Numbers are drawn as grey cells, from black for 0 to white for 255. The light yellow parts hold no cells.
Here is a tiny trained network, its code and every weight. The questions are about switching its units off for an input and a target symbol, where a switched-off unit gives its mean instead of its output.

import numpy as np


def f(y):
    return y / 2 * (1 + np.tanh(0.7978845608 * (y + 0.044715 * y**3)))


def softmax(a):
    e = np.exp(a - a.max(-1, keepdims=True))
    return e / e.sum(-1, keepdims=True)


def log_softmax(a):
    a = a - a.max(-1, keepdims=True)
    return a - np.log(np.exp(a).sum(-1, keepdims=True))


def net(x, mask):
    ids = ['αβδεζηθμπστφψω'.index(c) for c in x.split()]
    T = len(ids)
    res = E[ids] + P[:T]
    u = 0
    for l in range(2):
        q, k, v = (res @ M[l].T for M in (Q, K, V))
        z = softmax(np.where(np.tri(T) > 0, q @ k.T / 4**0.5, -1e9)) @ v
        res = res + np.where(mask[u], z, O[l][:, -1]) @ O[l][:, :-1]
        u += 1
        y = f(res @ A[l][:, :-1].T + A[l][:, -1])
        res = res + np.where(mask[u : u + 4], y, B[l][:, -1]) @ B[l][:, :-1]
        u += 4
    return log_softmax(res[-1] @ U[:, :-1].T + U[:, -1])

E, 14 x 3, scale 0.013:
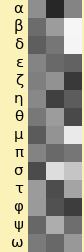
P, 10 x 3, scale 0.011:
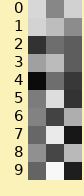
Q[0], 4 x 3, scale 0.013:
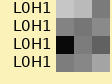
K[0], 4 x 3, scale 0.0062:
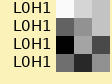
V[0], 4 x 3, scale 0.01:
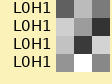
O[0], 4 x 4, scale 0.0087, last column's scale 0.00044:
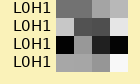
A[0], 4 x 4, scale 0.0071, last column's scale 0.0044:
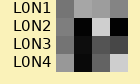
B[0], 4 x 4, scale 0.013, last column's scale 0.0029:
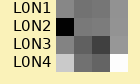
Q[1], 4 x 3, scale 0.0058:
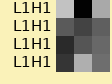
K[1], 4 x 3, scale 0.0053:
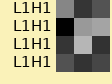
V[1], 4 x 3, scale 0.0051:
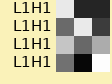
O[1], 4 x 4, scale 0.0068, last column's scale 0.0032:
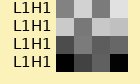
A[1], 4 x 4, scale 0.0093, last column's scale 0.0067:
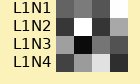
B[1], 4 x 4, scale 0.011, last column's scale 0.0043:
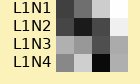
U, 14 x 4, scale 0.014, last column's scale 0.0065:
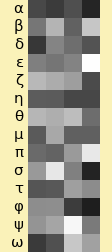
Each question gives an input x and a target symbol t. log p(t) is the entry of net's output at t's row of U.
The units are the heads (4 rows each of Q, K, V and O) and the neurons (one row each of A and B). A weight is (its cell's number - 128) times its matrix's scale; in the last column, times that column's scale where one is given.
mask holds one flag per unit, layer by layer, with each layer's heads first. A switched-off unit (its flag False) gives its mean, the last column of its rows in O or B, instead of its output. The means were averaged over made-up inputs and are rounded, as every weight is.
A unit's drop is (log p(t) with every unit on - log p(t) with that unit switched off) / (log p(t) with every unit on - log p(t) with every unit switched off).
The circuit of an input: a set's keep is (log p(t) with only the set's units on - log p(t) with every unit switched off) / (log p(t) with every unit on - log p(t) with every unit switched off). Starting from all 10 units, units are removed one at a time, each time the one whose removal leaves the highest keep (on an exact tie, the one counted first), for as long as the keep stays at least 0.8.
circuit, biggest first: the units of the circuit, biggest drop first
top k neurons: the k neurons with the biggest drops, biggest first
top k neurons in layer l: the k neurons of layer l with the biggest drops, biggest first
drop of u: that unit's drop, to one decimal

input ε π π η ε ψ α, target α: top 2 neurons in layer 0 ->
[L0N2, L0N3]
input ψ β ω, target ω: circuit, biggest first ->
[L1N1, L1H1, L1N4]
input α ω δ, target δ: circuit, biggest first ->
[L1N4, L0H1]
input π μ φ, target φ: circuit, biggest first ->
[L0H1, L1N3, L0N4]
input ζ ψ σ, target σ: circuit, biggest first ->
[L0H1, L1N4]
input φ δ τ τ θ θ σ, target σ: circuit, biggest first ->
[L1N4, L0H1, L0N4, L1N2]
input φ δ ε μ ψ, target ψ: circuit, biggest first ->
[L0H1]
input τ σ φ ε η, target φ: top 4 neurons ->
[L1N3, L0N4, L0N3, L1N2]
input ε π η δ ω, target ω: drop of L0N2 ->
0.1
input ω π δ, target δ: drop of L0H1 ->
0.3
